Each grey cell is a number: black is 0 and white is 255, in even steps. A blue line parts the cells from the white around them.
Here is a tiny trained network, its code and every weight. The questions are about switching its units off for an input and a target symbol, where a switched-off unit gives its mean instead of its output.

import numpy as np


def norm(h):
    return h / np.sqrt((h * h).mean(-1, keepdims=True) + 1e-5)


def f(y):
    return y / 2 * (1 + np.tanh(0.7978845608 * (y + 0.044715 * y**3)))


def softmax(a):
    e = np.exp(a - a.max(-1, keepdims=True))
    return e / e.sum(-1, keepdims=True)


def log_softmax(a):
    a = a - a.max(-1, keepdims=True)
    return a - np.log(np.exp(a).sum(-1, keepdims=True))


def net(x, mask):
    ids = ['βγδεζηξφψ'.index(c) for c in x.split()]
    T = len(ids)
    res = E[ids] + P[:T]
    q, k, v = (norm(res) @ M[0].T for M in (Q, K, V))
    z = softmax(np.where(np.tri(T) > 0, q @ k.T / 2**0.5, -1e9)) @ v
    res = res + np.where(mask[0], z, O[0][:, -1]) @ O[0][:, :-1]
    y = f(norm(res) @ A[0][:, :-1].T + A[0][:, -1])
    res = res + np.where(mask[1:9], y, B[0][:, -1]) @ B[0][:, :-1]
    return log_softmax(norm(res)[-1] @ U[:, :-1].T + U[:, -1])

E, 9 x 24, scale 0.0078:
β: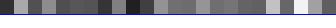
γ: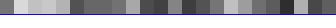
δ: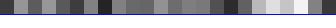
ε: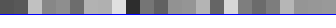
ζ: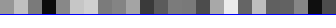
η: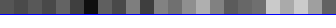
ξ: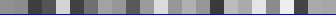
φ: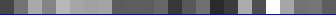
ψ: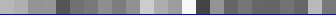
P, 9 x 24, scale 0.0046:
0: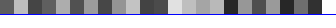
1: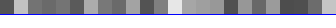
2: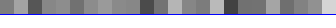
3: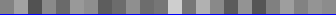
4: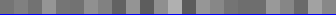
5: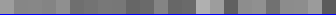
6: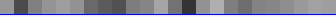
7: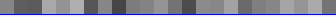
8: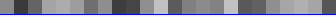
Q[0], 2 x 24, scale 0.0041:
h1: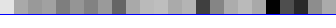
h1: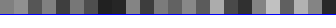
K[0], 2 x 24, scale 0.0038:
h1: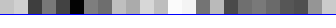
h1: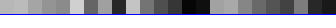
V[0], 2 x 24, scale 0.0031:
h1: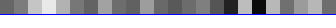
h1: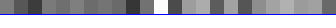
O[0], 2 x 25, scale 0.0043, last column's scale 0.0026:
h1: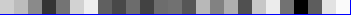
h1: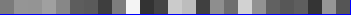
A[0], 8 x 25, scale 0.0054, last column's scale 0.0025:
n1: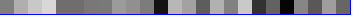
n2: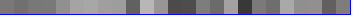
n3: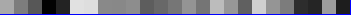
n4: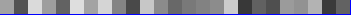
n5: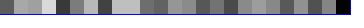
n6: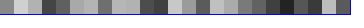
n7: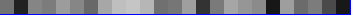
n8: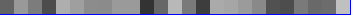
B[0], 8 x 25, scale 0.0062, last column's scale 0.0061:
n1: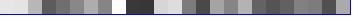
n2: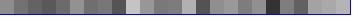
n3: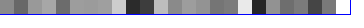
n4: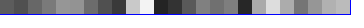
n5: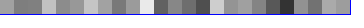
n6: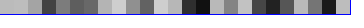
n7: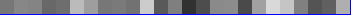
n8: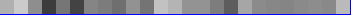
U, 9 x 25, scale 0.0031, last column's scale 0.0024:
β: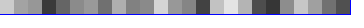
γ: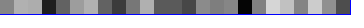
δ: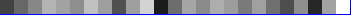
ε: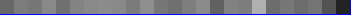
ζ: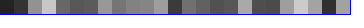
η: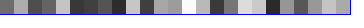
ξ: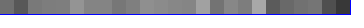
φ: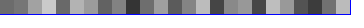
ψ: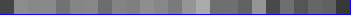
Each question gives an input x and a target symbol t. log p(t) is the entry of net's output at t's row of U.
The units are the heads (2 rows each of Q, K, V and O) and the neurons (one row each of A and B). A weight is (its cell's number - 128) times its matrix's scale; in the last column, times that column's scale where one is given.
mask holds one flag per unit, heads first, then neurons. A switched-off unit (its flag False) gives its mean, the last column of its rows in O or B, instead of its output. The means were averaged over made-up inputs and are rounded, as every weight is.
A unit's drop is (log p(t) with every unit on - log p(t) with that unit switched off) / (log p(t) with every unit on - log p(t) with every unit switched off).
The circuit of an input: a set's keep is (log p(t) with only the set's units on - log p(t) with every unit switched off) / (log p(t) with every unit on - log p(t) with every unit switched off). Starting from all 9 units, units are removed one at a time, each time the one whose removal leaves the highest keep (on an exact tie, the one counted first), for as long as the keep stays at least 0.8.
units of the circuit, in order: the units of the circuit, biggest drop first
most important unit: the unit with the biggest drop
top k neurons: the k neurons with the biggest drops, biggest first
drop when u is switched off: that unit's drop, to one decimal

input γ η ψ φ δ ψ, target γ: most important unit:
n4
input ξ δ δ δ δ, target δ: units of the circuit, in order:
[n5 h1]
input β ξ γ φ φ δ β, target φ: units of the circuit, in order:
[h1 n3]
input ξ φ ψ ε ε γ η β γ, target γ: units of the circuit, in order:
[h1 n4]
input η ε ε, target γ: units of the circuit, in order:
[n4 n3]
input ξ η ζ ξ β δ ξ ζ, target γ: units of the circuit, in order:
[h1 n7 n4 n3]
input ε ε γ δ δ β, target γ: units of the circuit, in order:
[h1 n3]
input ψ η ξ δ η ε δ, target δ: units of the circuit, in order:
[h1 n5]
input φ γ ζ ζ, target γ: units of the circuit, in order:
[h1 n4]
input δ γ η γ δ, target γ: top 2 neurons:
[n3 n2]
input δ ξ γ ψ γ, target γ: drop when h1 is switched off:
1.3
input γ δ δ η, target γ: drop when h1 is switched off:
0.6
